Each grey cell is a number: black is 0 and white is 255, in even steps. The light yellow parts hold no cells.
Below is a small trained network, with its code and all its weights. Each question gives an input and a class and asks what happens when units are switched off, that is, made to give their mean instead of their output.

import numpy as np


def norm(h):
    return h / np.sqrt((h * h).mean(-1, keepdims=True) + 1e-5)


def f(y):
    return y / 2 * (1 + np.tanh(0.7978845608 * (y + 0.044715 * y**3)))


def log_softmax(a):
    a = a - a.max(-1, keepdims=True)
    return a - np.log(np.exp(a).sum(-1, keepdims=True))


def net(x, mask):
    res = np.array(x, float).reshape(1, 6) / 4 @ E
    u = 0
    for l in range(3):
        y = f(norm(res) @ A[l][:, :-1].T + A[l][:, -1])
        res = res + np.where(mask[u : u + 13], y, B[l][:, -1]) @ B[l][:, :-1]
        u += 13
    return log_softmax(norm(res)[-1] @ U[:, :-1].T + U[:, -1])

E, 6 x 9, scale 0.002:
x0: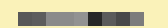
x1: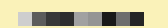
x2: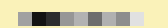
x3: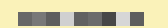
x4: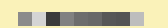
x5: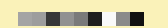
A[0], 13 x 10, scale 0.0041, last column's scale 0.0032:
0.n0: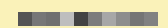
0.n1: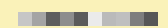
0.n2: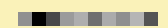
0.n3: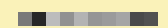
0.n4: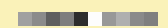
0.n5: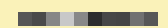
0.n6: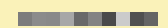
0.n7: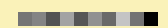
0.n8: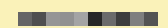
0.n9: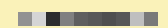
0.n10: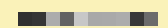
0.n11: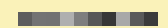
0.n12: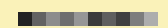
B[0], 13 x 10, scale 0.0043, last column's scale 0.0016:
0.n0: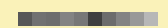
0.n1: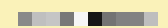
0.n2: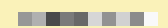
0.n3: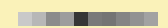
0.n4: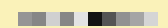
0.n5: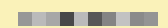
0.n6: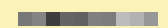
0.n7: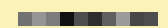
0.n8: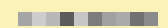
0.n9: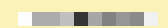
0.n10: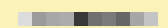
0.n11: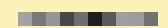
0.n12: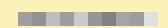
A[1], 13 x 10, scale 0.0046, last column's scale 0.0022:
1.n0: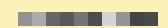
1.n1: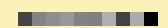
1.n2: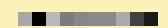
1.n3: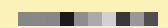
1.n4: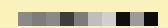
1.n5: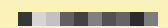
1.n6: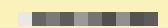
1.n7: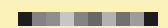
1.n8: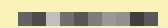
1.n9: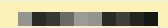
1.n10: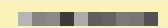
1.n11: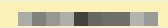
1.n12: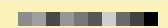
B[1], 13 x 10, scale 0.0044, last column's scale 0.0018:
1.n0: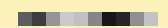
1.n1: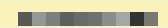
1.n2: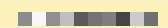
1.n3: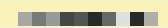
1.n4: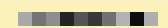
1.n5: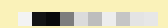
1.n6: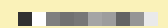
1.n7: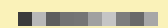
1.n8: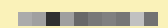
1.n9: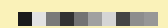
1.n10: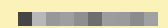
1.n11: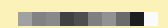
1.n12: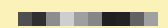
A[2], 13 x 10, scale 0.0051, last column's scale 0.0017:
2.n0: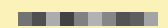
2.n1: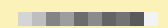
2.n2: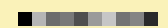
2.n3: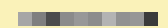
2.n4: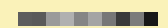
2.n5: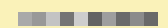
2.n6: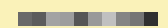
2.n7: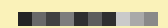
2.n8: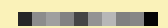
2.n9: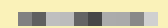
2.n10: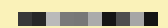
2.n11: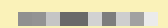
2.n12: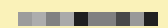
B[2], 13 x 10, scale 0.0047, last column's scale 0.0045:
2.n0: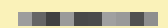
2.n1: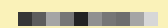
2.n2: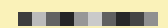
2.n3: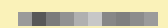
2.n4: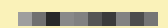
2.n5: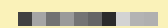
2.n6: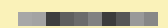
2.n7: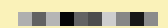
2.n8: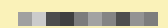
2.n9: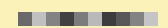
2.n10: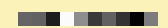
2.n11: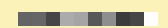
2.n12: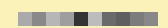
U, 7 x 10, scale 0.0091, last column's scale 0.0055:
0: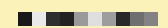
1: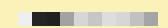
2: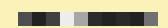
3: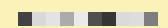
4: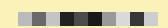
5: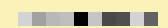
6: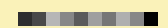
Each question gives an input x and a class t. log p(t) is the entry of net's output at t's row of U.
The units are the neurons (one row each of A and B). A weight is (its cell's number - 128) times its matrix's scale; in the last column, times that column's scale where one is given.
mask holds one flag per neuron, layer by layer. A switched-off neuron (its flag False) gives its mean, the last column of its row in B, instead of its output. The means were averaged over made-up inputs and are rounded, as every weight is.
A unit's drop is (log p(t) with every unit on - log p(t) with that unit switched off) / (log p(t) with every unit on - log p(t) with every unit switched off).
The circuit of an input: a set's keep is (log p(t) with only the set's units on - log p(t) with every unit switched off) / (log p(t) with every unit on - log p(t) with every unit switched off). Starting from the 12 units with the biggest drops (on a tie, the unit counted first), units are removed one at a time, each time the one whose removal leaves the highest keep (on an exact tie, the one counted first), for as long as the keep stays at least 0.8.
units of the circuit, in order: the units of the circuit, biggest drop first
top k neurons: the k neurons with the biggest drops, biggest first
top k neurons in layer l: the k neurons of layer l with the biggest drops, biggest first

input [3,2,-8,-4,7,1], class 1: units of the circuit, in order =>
[1.n5]
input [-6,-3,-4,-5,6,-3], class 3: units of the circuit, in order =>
[0.n4; 2.n5]
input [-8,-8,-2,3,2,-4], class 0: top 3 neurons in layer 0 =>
[0.n12; 0.n5; 0.n8]
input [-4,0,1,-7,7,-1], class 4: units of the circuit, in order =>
[1.n4; 1.n3]
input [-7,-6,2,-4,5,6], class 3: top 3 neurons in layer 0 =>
[0.n1; 0.n4; 0.n9]
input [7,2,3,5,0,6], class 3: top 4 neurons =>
[0.n5; 0.n8; 0.n12; 0.n11]
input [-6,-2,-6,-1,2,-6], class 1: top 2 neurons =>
[1.n5; 0.n12]
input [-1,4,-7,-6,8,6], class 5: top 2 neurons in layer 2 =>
[2.n1; 2.n11]
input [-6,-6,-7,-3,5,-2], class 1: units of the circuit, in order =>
[1.n5; 1.n6]
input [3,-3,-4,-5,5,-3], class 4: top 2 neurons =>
[1.n4; 0.n10]
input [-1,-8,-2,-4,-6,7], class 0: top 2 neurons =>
[1.n7; 0.n9]
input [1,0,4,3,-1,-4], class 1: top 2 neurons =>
[0.n2; 1.n0]
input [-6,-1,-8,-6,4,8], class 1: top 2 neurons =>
[1.n5; 2.n11]
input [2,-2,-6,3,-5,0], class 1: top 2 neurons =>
[1.n5; 0.n9]
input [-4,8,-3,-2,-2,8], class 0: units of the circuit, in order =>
[1.n6]
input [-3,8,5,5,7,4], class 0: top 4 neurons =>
[1.n9; 1.n6; 0.n10; 0.n3]
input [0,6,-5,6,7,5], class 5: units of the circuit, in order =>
[0.n9; 2.n1]
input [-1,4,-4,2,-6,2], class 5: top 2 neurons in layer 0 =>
[0.n10; 0.n3]
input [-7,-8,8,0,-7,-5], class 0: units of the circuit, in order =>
[1.n5; 2.n9; 2.n11]
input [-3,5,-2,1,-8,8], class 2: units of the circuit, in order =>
[1.n0]
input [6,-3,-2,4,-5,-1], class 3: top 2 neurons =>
[0.n5; 0.n8]
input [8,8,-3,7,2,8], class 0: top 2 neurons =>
[1.n9; 1.n6]
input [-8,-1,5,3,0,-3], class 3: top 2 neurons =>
[0.n4; 0.n1]
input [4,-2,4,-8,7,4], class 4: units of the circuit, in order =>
[1.n4; 1.n3]
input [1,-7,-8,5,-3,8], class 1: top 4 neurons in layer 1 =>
[1.n5; 1.n6; 1.n8; 1.n9]
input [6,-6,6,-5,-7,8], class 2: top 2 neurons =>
[1.n0; 1.n12]
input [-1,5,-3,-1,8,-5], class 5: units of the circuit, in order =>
[0.n9]
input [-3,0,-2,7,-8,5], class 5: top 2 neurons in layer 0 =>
[0.n10; 0.n3]
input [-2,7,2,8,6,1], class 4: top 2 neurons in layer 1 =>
[1.n7; 1.n2]
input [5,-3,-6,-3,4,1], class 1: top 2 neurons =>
[1.n5; 0.n4]
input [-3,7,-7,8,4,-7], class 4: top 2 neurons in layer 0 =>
[0.n6; 0.n11]
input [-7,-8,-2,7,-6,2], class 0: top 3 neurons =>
[1.n7; 2.n9; 0.n9]
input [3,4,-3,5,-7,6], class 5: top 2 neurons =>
[0.n10; 1.n2]
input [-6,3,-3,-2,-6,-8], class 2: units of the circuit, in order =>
[2.n10]
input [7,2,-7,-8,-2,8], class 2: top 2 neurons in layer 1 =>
[1.n0; 1.n12]
